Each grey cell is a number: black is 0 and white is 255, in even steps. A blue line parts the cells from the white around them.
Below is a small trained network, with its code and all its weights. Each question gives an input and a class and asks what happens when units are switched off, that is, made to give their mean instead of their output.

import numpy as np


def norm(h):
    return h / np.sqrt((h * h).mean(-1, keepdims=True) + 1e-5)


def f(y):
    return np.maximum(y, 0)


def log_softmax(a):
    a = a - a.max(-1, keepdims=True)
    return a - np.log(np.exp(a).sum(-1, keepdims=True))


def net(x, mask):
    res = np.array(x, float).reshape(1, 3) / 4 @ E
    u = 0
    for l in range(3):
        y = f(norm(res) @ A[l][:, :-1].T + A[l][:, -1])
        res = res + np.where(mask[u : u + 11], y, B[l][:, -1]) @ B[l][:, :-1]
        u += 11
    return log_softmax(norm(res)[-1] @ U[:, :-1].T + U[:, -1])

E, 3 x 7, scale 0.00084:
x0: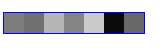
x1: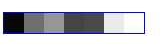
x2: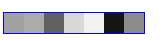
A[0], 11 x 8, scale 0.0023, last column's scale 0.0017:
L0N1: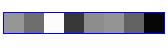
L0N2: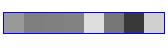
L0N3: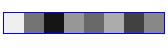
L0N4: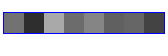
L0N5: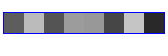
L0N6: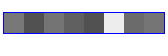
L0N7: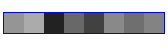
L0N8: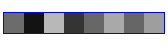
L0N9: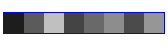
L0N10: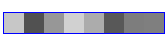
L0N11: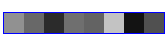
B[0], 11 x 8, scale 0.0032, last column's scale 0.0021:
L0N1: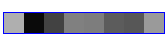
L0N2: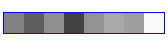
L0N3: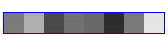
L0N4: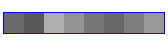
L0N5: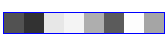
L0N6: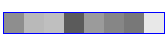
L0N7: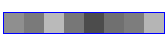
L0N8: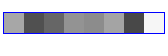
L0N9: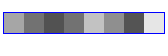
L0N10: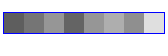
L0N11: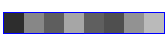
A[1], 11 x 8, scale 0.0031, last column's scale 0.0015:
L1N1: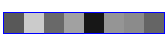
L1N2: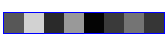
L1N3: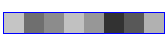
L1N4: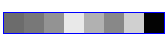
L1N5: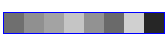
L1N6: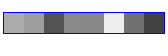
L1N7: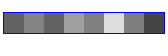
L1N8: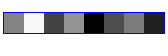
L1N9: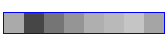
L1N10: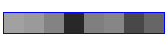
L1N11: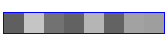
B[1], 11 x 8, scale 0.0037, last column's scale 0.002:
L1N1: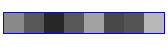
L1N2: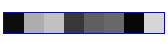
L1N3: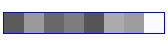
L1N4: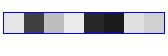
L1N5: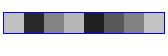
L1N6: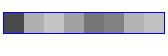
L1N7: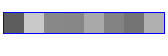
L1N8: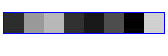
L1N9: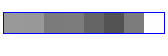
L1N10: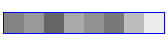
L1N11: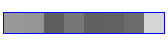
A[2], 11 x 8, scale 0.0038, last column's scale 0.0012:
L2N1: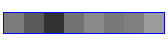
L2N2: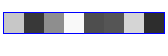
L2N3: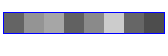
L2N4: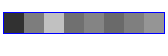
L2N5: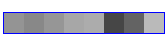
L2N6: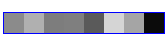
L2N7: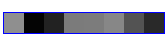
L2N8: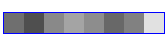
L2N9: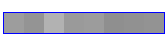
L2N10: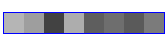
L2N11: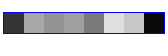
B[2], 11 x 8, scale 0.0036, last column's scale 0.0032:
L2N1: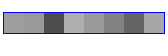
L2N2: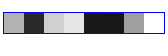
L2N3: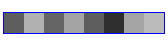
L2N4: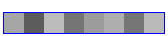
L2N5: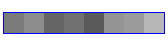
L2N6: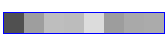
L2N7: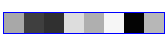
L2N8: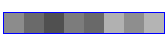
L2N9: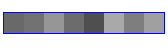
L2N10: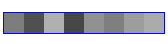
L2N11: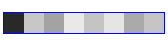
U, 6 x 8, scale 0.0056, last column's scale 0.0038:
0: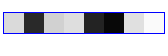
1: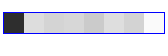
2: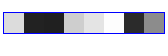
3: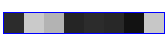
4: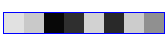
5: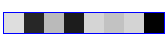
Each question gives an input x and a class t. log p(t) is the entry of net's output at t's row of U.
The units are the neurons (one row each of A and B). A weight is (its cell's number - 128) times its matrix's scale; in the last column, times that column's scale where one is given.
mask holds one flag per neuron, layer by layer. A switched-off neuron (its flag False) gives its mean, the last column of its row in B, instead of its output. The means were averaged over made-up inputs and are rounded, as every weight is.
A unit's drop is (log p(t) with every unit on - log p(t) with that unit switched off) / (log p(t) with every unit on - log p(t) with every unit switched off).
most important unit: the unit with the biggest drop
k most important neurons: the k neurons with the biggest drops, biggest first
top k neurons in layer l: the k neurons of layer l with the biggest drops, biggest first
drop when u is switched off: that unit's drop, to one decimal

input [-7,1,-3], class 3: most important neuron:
L0N2
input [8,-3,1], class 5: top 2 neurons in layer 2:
L2N2, L2N11
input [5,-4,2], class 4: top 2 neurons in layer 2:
L2N2, L2N11
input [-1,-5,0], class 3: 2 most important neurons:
L0N3, L0N9
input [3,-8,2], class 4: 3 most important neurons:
L1N4, L2N2, L0N8
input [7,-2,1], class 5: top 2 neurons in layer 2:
L2N2, L2N11
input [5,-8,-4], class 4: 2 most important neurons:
L1N4, L0N8
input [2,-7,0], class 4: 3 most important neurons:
L1N4, L2N2, L0N8
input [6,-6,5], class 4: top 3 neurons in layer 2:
L2N2, L2N11, L2N7
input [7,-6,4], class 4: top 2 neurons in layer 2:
L2N2, L2N11
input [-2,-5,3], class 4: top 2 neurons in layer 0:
L0N2, L0N10
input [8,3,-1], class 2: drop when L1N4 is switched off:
0.1
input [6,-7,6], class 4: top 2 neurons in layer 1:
L1N4, L1N5
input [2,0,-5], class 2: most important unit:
L0N1
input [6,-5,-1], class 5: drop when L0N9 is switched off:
0.5
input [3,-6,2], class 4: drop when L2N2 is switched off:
0.5
